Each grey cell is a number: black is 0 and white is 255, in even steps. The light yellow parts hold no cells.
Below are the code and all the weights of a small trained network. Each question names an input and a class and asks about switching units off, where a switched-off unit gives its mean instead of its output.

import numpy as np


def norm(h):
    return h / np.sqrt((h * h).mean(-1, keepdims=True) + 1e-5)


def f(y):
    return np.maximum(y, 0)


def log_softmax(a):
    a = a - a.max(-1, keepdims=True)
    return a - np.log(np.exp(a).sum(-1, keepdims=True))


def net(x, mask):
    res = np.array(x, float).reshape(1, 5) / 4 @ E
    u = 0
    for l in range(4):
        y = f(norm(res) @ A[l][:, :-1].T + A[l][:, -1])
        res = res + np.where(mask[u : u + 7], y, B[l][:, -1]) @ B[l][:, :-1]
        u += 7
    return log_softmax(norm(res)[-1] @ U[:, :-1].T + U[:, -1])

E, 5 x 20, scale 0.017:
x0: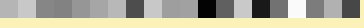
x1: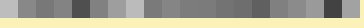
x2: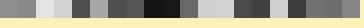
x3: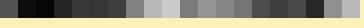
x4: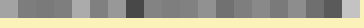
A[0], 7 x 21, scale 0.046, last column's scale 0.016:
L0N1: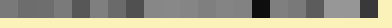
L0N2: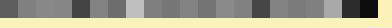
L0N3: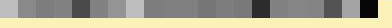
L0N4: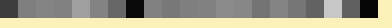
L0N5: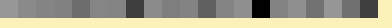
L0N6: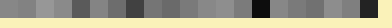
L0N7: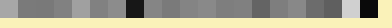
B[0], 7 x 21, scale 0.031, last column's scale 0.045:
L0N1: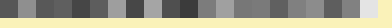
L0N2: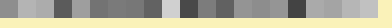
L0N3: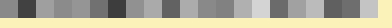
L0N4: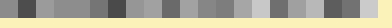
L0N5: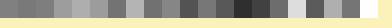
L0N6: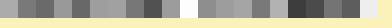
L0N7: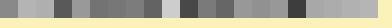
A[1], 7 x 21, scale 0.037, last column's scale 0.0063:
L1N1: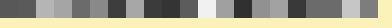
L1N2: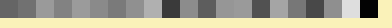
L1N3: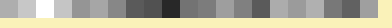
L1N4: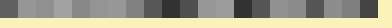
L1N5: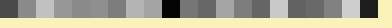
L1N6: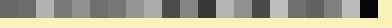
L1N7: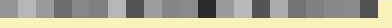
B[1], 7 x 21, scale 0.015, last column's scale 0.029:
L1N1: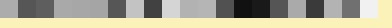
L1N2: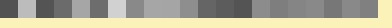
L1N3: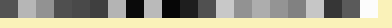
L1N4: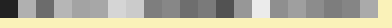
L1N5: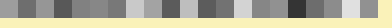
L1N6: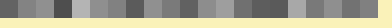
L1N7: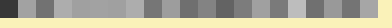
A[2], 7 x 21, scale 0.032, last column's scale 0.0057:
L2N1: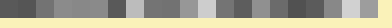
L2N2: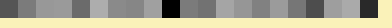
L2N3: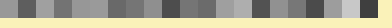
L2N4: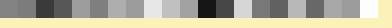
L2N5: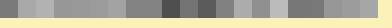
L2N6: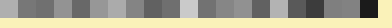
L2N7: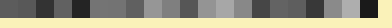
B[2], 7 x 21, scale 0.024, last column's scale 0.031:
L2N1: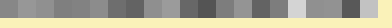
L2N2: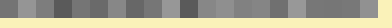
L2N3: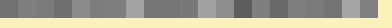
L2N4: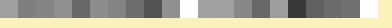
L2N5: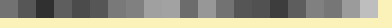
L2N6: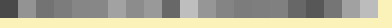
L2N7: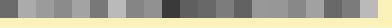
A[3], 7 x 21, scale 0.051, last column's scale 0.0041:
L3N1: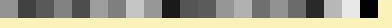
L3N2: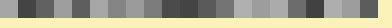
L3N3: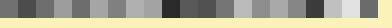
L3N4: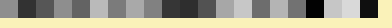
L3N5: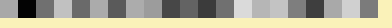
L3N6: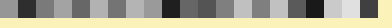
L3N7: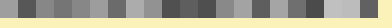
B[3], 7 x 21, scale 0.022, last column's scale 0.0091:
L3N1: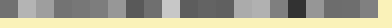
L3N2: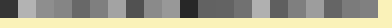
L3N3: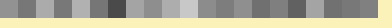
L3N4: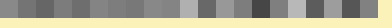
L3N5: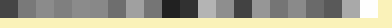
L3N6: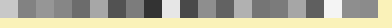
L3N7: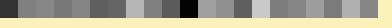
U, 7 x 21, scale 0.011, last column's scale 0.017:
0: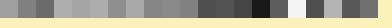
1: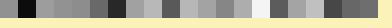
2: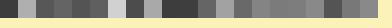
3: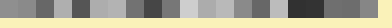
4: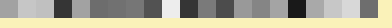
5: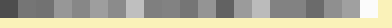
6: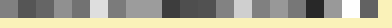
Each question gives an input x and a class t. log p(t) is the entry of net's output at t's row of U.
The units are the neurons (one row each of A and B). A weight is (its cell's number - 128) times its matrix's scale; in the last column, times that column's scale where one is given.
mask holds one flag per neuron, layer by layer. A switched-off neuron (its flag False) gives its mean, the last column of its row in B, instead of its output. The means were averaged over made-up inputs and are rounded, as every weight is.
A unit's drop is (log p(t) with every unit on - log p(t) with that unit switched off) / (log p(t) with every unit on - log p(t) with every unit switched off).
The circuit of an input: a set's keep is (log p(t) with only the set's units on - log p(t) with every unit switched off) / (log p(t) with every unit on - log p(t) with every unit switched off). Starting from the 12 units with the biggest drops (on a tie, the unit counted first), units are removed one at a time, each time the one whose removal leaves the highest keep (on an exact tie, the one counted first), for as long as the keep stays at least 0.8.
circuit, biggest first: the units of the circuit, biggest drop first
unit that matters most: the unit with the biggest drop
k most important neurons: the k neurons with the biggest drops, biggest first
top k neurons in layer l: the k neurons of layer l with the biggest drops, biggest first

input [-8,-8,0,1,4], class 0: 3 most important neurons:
L0N3, L1N1, L2N1
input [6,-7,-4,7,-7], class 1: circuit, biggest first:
L0N4
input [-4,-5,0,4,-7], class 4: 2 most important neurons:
L0N2, L0N3
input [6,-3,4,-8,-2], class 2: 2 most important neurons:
L1N3, L1N1
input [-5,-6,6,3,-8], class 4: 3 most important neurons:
L0N2, L0N5, L0N3
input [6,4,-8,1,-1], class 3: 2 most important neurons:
L2N4, L1N1
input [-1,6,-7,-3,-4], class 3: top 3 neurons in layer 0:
L0N4, L0N1, L0N5
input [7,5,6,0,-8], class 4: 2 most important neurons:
L0N2, L1N1
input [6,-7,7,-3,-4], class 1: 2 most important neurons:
L0N4, L2N4
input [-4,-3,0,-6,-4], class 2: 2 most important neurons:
L1N3, L0N6
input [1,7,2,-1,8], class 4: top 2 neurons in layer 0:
L0N7, L0N4
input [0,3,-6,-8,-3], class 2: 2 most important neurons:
L0N6, L1N3
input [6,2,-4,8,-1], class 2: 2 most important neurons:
L0N1, L1N1
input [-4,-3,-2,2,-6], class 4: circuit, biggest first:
L0N2
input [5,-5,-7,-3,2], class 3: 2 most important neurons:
L2N4, L0N3
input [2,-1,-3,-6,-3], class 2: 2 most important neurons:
L0N6, L1N3
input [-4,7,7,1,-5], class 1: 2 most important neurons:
L0N3, L2N4
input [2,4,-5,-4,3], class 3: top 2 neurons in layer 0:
L0N4, L0N5
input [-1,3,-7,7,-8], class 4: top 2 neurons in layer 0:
L0N6, L0N2
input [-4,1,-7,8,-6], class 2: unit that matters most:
L0N5
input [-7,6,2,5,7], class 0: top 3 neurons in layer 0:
L0N2, L0N4, L0N6
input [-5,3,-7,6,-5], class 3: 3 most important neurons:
L2N4, L0N1, L1N3
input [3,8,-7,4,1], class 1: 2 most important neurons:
L0N3, L0N6
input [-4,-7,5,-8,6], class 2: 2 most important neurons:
L1N3, L0N3
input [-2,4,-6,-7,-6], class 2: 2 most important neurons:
L0N6, L0N3
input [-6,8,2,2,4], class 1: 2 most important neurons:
L0N3, L0N5
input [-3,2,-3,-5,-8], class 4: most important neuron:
L0N2
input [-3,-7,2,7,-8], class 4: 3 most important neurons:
L0N2, L0N3, L1N3
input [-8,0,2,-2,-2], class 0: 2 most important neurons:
L1N1, L0N6
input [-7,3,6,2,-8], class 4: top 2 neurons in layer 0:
L0N2, L0N5
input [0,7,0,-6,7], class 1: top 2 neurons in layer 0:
L0N3, L0N2
